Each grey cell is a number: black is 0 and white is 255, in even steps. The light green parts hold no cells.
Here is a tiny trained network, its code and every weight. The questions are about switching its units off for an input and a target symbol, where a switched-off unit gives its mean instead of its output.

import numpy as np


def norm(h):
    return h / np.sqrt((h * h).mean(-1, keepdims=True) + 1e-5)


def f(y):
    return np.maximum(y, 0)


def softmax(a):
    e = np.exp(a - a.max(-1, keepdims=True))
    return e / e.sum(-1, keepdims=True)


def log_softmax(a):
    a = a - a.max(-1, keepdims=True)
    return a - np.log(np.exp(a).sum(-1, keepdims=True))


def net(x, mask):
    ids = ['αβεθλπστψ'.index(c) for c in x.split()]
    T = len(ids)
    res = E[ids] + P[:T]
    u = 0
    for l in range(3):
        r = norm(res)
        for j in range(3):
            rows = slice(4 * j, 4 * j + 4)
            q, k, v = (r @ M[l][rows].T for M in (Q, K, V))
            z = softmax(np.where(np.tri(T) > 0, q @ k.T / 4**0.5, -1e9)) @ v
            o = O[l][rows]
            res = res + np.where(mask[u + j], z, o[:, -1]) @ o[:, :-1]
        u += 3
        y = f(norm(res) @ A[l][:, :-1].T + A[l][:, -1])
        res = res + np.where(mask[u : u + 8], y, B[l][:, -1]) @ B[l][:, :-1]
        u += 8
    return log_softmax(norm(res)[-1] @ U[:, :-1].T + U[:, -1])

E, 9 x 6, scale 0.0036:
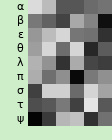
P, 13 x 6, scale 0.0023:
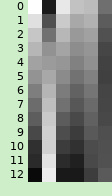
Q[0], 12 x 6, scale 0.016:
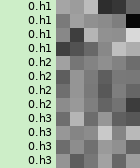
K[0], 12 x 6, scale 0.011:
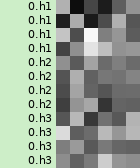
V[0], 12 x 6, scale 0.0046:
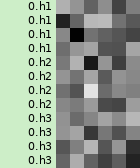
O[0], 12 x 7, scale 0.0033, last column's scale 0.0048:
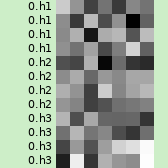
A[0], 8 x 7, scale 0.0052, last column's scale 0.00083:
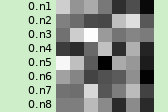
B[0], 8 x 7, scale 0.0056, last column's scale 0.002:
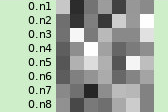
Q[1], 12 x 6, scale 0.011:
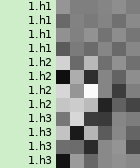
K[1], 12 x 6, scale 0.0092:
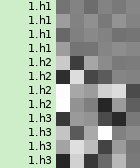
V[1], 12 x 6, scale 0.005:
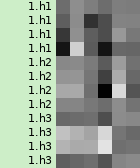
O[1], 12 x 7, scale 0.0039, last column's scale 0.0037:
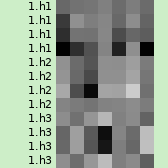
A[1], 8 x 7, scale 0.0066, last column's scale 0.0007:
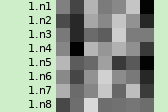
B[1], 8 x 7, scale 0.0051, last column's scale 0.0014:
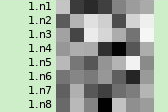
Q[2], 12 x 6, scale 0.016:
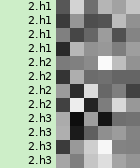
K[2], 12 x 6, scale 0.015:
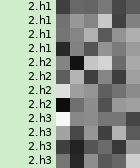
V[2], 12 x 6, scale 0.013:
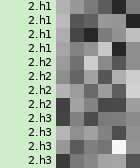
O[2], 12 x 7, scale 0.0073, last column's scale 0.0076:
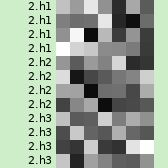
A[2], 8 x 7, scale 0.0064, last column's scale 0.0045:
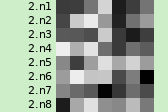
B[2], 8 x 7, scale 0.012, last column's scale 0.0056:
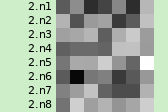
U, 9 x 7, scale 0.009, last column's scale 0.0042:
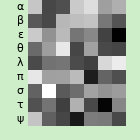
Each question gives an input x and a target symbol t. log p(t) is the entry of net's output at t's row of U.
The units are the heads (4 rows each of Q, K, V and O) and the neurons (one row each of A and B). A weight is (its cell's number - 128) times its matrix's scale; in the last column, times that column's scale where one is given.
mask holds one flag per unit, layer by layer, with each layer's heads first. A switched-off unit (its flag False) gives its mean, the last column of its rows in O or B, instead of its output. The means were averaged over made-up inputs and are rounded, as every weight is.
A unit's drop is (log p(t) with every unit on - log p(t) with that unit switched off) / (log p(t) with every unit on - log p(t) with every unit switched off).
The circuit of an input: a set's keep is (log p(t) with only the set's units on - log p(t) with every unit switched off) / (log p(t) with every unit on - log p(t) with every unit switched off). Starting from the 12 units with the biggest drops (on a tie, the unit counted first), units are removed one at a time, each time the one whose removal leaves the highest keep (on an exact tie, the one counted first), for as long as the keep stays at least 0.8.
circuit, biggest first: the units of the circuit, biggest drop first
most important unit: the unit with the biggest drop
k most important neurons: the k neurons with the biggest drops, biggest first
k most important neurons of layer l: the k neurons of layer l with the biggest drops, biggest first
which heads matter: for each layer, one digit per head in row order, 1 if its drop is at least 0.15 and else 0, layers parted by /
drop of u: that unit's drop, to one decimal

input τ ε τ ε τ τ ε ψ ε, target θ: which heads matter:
000 / 000 / 010
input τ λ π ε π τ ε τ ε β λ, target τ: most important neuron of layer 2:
2.n1
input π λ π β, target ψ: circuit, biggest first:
2.h2; 0.n5
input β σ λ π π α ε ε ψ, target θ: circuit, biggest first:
2.h2; 1.h2
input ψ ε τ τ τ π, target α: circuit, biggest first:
2.h2; 1.h3; 0.h3
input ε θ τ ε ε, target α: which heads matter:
001 / 000 / 010
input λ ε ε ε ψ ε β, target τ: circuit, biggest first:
2.h1; 0.h3; 0.h1
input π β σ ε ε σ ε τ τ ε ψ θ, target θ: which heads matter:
000 / 000 / 110
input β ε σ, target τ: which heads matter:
100 / 000 / 100
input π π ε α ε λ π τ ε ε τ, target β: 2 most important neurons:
1.n3; 2.n5
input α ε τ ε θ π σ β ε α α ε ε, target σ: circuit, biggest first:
2.h3; 0.h1
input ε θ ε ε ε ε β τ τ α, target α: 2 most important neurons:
1.n3; 0.n2
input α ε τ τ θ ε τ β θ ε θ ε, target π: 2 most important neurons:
2.n2; 2.n8
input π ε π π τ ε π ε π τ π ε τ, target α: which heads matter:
000 / 011 / 101
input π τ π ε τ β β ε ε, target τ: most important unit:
2.n1
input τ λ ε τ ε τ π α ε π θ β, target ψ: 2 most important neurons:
0.n2; 2.n5
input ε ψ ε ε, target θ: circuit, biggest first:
1.h2; 2.h2
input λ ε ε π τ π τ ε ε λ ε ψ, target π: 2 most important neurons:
1.n8; 2.n2
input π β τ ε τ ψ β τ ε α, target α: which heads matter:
001 / 100 / 001
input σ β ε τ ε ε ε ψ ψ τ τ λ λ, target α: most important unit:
1.h3
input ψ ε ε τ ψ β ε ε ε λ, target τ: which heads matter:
001 / 000 / 011
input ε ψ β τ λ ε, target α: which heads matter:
001 / 100 / 010
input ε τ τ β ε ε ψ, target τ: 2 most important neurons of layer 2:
2.n1; 2.n2
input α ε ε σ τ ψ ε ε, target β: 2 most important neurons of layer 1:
1.n8; 1.n3
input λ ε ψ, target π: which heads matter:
101 / 000 / 100
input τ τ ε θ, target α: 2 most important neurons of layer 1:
1.n4; 1.n3
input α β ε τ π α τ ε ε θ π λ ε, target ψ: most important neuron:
0.n2
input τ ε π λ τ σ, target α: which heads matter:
010 / 110 / 010
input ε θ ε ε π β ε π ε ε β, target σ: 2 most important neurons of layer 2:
2.n3; 2.n6
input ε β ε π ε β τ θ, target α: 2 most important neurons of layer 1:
1.n3; 1.n2
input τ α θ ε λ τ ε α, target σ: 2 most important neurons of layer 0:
0.n5; 0.n6
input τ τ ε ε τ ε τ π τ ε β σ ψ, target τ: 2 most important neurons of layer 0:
0.n3; 0.n4
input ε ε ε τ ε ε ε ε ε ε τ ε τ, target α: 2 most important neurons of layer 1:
1.n3; 1.n2
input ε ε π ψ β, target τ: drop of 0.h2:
-0.1
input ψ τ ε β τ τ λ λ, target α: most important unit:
2.h2
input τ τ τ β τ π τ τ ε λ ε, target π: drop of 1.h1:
0.2
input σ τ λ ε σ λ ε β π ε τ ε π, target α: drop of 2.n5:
0.1
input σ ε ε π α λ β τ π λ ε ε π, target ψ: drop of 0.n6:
-0.1
